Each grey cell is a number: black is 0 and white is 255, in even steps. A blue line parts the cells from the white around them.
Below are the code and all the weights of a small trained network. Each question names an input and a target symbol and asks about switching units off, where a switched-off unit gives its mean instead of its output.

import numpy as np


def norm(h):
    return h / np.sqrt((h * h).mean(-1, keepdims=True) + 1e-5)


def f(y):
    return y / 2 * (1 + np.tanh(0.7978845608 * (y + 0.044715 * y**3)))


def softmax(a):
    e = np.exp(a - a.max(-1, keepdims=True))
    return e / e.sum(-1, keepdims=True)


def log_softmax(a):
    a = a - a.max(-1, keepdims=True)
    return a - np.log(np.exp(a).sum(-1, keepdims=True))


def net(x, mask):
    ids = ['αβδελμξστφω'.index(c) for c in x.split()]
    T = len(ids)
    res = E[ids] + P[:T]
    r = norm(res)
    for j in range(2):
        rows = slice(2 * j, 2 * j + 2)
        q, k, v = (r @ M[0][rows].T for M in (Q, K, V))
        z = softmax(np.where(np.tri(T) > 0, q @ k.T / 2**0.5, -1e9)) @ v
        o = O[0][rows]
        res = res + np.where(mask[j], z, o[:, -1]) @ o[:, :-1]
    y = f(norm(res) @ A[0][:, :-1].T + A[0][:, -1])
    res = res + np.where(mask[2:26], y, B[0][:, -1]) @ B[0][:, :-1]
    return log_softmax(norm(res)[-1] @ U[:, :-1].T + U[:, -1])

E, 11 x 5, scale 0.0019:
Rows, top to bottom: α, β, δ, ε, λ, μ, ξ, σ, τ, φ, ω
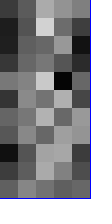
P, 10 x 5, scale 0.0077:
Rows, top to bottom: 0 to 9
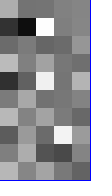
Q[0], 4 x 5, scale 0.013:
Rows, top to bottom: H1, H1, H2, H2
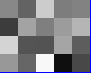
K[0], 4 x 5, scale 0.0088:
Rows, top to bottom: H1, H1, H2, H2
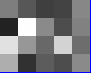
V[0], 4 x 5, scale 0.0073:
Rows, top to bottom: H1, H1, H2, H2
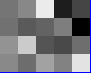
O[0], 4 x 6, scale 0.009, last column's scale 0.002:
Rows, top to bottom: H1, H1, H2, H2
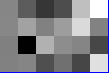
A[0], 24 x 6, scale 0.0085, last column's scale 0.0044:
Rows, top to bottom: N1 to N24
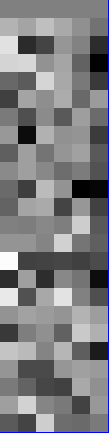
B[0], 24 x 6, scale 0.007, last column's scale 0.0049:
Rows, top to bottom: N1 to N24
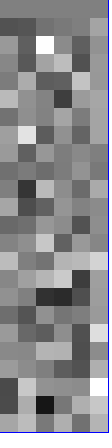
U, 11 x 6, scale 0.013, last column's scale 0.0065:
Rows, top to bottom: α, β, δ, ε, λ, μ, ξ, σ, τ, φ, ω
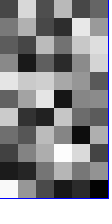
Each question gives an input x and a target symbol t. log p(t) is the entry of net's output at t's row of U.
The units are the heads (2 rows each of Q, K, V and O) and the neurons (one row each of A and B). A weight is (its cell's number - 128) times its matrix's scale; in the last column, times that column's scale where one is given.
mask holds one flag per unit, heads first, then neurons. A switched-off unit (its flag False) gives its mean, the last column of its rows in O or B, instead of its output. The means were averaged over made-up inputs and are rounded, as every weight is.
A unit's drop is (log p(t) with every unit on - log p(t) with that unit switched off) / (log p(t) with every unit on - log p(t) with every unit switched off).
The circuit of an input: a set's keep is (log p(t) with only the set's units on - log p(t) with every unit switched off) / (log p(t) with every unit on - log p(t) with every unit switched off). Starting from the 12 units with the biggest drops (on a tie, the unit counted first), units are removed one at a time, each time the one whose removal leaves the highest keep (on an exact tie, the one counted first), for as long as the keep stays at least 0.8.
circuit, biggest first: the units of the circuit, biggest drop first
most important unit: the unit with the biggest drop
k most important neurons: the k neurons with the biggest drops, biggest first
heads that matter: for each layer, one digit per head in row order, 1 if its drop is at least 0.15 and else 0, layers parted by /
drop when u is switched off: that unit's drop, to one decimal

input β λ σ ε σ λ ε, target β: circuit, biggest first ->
H1
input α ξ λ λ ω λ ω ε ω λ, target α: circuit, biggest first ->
N23; H1
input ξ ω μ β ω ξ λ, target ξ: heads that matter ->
10
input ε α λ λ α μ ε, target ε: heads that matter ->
11
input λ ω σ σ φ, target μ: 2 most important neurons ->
N6; N11
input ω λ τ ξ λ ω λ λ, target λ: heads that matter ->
00
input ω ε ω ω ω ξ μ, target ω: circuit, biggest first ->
N17; H2
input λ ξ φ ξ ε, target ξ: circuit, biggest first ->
N19; N12; N22
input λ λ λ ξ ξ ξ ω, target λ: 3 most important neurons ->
N3; N15; N22
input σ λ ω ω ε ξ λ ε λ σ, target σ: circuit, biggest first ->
H1; N11
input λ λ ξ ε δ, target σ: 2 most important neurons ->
N11; N24
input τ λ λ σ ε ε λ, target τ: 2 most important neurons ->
N4; N23
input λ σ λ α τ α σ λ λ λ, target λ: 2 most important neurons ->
N3; N15
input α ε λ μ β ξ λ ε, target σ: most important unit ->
H1
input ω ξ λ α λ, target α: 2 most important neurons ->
N8; N24
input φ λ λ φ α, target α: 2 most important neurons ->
N8; N24
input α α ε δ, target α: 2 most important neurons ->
N23; N4
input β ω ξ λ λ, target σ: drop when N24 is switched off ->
0.2
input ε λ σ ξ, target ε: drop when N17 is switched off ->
0.4
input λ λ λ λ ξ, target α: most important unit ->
N8
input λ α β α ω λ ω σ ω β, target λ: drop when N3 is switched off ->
0.3
